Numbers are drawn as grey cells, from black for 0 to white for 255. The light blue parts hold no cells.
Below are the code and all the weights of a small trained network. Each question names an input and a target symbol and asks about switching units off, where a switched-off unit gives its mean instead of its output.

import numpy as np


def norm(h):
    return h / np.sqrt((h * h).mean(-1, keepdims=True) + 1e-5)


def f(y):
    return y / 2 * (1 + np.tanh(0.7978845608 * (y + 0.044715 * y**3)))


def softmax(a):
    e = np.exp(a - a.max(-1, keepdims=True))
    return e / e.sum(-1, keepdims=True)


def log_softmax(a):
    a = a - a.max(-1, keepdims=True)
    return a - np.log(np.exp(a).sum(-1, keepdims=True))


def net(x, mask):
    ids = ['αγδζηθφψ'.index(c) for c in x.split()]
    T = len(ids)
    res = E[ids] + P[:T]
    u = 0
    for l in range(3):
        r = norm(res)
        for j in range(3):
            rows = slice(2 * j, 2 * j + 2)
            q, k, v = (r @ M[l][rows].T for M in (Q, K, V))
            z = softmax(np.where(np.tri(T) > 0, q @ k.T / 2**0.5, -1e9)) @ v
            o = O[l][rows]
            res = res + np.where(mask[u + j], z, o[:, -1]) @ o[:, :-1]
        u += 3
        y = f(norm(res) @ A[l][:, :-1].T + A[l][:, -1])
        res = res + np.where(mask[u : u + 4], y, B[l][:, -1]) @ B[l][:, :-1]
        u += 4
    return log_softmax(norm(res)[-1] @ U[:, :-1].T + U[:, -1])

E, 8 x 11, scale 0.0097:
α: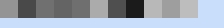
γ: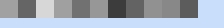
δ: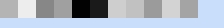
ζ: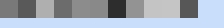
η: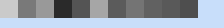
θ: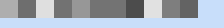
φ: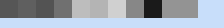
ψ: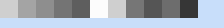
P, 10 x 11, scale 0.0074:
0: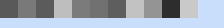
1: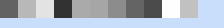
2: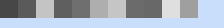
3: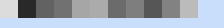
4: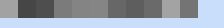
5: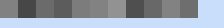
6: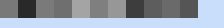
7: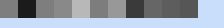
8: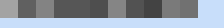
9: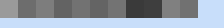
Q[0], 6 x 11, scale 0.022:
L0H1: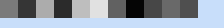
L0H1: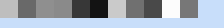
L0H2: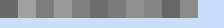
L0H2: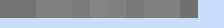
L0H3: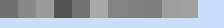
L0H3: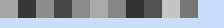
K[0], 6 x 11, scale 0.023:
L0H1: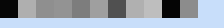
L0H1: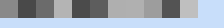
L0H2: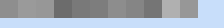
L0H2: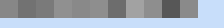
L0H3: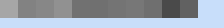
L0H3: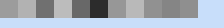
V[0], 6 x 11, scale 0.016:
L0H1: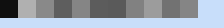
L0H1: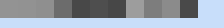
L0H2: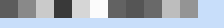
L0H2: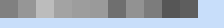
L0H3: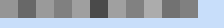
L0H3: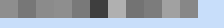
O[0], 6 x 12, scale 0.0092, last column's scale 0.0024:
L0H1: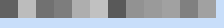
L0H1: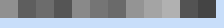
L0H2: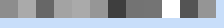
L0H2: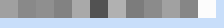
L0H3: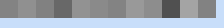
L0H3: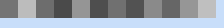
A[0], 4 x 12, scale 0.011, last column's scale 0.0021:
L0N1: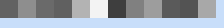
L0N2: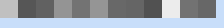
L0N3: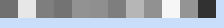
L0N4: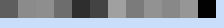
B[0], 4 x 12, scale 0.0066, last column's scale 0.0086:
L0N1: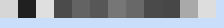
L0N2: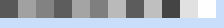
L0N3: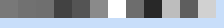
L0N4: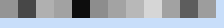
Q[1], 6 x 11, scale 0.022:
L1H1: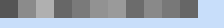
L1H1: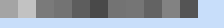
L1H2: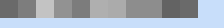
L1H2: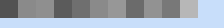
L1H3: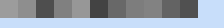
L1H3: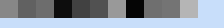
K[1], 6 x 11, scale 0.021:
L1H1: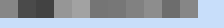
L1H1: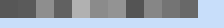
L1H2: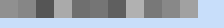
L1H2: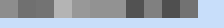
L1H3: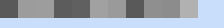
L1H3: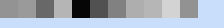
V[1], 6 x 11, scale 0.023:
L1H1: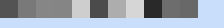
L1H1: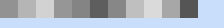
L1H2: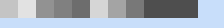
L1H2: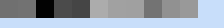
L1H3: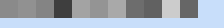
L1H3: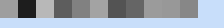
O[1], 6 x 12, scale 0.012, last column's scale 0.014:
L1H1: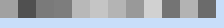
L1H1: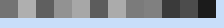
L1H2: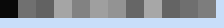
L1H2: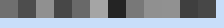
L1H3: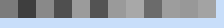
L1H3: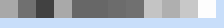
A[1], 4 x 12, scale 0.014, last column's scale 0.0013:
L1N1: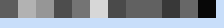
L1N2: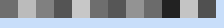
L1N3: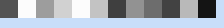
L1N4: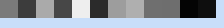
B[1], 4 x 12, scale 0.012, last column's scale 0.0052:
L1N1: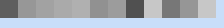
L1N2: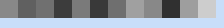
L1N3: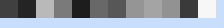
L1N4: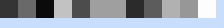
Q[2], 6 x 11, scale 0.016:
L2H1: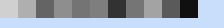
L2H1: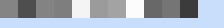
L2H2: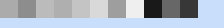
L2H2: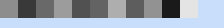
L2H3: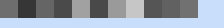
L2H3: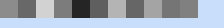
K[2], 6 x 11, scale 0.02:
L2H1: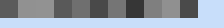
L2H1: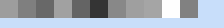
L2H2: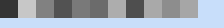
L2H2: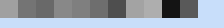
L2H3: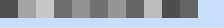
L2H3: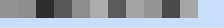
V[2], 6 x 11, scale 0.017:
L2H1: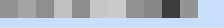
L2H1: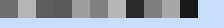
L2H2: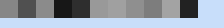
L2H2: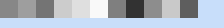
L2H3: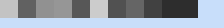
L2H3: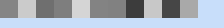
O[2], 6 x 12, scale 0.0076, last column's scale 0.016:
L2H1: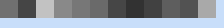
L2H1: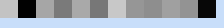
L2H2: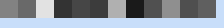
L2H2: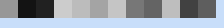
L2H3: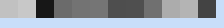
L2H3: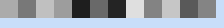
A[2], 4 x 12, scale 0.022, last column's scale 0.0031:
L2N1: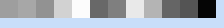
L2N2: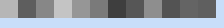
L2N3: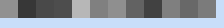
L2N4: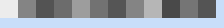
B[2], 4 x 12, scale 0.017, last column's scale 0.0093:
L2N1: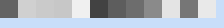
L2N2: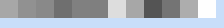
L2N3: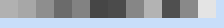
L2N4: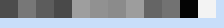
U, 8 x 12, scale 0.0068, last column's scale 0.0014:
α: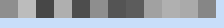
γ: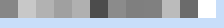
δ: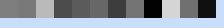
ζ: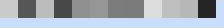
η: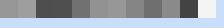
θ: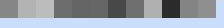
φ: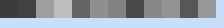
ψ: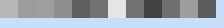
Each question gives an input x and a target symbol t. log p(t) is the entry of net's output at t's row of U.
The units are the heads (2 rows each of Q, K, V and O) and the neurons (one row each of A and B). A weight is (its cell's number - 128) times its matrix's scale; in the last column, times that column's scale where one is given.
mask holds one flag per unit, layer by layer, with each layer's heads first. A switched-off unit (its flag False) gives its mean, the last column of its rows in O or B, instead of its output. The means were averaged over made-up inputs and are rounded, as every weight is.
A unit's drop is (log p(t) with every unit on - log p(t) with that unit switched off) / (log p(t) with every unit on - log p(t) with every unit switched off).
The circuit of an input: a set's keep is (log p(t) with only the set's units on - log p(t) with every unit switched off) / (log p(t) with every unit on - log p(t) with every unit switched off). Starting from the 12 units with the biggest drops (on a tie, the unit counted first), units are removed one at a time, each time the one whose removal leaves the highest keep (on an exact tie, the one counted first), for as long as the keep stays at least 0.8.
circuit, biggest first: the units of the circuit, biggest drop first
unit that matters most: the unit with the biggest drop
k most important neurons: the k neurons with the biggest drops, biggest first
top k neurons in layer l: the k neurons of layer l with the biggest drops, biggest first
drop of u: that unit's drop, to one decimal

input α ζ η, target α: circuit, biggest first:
[L1H3]
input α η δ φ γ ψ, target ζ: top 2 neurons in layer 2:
[L2N3, L2N4]
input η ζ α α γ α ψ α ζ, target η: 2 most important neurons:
[L2N4, L0N3]
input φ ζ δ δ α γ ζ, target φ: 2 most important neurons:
[L0N2, L1N3]
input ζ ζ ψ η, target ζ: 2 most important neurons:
[L0N3, L0N1]
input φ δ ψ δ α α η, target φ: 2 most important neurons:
[L0N2, L0N3]
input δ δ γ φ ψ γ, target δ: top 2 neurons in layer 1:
[L1N4, L1N1]
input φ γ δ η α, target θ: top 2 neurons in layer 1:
[L1N3, L1N2]
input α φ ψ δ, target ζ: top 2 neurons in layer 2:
[L2N3, L2N4]
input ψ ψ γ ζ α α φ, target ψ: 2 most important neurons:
[L2N2, L0N3]
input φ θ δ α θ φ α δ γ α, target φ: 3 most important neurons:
[L0N2, L1N3, L0N1]
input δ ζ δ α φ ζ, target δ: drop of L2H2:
0.0
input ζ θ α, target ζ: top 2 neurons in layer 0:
[L0N3, L0N1]
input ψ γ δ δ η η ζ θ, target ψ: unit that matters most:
L2H1
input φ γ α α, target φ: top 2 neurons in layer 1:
[L1N3, L1N1]
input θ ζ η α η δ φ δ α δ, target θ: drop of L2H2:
0.6
